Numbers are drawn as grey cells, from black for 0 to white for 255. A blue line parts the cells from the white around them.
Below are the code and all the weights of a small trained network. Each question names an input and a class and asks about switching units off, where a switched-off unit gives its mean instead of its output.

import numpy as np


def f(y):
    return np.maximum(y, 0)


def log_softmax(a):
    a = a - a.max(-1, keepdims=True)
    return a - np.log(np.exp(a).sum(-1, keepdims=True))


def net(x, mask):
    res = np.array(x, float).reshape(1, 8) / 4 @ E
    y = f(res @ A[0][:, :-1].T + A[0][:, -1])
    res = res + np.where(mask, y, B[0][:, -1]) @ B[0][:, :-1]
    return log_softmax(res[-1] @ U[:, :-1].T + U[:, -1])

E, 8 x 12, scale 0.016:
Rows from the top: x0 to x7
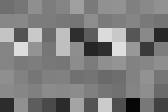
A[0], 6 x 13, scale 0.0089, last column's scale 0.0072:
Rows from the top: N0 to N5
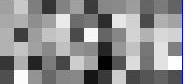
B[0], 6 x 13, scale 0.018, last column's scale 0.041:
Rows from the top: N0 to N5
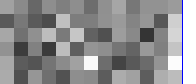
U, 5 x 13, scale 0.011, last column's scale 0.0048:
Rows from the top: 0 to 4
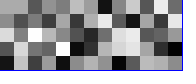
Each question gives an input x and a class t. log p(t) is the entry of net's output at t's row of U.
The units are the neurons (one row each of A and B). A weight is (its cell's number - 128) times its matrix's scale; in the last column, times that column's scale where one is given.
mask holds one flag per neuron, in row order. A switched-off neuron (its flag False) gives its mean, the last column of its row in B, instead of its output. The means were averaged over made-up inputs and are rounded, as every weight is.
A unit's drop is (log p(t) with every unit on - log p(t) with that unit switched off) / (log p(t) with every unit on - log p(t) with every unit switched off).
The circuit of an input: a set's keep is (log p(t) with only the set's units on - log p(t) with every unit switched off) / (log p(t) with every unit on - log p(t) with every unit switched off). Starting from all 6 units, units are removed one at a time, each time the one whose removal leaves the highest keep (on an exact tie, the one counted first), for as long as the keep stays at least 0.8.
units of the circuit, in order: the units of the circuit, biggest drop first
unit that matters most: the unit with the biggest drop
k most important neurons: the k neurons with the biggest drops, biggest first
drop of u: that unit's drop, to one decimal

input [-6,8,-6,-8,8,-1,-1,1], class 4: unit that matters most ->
N5
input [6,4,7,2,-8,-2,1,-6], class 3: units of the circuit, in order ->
(N1, N4)
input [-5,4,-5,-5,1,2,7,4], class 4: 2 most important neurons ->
(N3, N2)
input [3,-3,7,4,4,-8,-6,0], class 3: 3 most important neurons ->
(N4, N2, N1)
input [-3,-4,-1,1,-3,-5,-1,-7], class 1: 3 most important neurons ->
(N3, N1, N5)
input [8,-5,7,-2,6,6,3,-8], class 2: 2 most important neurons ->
(N2, N4)
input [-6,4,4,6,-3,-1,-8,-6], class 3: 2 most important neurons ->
(N1, N4)
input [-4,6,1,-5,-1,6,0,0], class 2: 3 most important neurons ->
(N4, N3, N1)
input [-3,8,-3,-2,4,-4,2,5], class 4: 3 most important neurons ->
(N3, N2, N1)
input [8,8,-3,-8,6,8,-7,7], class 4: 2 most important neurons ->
(N3, N1)
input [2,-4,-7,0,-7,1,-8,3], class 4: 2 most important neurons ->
(N2, N5)
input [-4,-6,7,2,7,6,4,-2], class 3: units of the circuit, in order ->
(N4, N1)
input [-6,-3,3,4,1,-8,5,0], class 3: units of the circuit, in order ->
(N4, N2)
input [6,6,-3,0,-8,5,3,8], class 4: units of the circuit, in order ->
(N2, N3)
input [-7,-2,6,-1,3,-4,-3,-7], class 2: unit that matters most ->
N2
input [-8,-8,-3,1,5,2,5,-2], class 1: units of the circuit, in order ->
(N5, N3)
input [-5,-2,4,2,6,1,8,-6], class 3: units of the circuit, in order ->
(N1, N4)
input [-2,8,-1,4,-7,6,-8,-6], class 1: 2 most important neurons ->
(N3, N1)
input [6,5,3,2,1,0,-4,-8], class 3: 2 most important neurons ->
(N1, N4)
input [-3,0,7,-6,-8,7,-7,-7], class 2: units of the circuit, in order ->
(N4)
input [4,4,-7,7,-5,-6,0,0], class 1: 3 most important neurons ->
(N3, N2, N1)
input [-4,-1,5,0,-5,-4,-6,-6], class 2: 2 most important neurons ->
(N2, N4)
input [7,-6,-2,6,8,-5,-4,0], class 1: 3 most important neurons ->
(N2, N3, N1)
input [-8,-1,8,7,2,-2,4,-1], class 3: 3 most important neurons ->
(N1, N4, N2)
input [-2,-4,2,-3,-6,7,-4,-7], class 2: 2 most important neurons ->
(N4, N2)
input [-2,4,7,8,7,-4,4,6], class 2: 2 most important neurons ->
(N4, N5)
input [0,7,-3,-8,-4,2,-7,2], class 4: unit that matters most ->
N3
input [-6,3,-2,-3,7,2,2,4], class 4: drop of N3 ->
0.6
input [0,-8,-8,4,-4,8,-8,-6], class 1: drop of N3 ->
0.9
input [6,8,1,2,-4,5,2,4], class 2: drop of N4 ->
1.1
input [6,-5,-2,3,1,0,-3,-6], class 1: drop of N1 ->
0.4
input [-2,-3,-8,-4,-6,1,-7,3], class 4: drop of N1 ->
0.0
